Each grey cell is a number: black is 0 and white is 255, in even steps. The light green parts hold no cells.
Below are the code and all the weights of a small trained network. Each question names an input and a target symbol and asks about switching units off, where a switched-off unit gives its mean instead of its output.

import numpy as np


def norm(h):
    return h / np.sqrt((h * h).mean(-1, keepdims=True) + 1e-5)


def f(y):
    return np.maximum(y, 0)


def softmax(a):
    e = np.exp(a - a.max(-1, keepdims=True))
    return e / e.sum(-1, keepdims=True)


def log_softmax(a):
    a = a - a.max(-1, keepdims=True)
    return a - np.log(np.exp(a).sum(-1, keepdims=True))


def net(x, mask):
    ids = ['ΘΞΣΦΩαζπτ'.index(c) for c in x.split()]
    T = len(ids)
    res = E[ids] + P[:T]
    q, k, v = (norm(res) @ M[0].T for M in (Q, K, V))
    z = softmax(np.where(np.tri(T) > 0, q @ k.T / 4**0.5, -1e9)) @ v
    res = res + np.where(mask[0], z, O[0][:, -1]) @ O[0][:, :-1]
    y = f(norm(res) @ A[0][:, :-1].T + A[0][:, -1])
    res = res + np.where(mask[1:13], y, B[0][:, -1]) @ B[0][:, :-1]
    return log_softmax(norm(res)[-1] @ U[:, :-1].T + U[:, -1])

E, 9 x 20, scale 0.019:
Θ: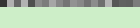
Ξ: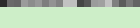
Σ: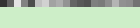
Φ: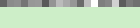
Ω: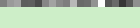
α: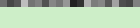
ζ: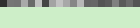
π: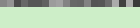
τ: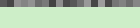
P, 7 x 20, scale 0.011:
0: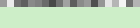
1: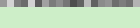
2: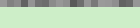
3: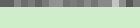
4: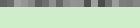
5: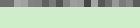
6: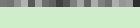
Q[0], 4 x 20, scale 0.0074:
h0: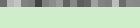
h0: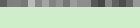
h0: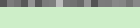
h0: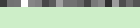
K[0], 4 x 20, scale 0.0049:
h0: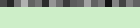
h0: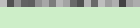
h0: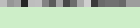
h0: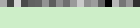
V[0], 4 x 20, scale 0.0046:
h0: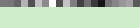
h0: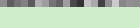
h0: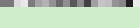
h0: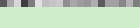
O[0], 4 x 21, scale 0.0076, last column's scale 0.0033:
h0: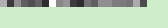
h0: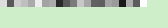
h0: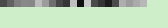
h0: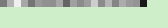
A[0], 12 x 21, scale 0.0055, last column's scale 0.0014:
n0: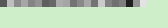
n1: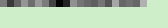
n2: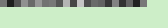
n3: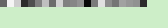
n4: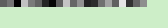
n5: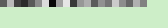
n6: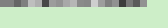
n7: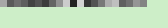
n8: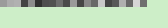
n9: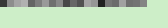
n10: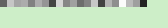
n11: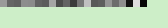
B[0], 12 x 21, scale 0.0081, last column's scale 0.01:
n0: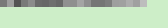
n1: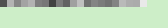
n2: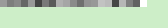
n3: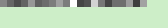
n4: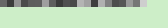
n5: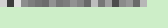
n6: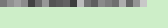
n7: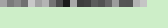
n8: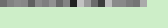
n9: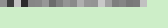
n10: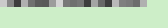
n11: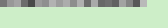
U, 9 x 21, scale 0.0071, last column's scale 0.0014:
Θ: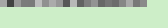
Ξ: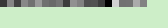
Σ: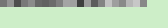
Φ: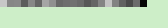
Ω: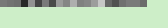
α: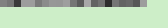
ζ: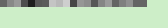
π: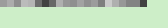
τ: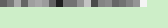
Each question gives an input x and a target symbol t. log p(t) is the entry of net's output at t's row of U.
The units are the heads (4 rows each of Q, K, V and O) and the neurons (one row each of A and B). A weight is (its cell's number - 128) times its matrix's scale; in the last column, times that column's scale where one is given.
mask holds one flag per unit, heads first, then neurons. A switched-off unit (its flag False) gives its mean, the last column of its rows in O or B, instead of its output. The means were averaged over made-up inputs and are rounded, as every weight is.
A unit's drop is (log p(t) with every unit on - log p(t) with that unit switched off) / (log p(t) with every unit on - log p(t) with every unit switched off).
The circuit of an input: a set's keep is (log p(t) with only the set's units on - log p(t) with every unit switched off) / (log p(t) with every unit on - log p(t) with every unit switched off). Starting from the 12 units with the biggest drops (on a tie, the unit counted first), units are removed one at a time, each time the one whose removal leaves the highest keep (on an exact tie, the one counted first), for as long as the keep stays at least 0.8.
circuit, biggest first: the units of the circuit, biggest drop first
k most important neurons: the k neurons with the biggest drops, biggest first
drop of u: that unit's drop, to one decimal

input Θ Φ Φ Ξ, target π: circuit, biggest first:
[h0, n10]
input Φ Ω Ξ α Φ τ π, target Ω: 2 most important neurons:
[n2, n8]
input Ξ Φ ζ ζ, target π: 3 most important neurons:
[n4, n11, n0]
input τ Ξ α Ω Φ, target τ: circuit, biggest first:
[h0, n6]
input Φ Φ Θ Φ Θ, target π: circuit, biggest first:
[h0, n10]
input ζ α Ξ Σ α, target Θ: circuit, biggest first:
[h0]
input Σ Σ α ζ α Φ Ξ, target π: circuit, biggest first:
[h0, n4]
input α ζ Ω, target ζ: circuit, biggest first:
[n8, h0]
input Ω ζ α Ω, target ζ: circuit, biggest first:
[n8, n7]
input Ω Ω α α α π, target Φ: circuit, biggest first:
[h0, n7]
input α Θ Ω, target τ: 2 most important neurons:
[n8, n10]
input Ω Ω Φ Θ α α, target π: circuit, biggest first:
[h0, n4, n2]
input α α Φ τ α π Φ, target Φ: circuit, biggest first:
[h0, n7, n1]
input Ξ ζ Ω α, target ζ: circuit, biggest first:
[n11]
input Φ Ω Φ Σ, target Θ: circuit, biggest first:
[h0, n3]
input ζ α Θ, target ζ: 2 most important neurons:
[n11, n7]
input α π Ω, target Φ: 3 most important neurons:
[n7, n1, n8]
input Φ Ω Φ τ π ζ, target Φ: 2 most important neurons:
[n7, n2]
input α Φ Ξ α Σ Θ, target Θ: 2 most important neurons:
[n4, n6]
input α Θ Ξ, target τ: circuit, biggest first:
[h0]
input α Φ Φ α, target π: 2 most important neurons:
[n4, n7]
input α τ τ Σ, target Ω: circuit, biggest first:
[h0, n3]
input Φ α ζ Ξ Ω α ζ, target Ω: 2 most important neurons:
[n2, n8]
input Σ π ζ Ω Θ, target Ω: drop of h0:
0.8
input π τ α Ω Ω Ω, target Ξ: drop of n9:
0.2
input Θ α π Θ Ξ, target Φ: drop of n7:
0.4
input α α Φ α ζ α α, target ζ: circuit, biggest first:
[h0]
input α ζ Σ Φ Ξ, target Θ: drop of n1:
0.3
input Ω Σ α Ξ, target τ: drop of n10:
0.2
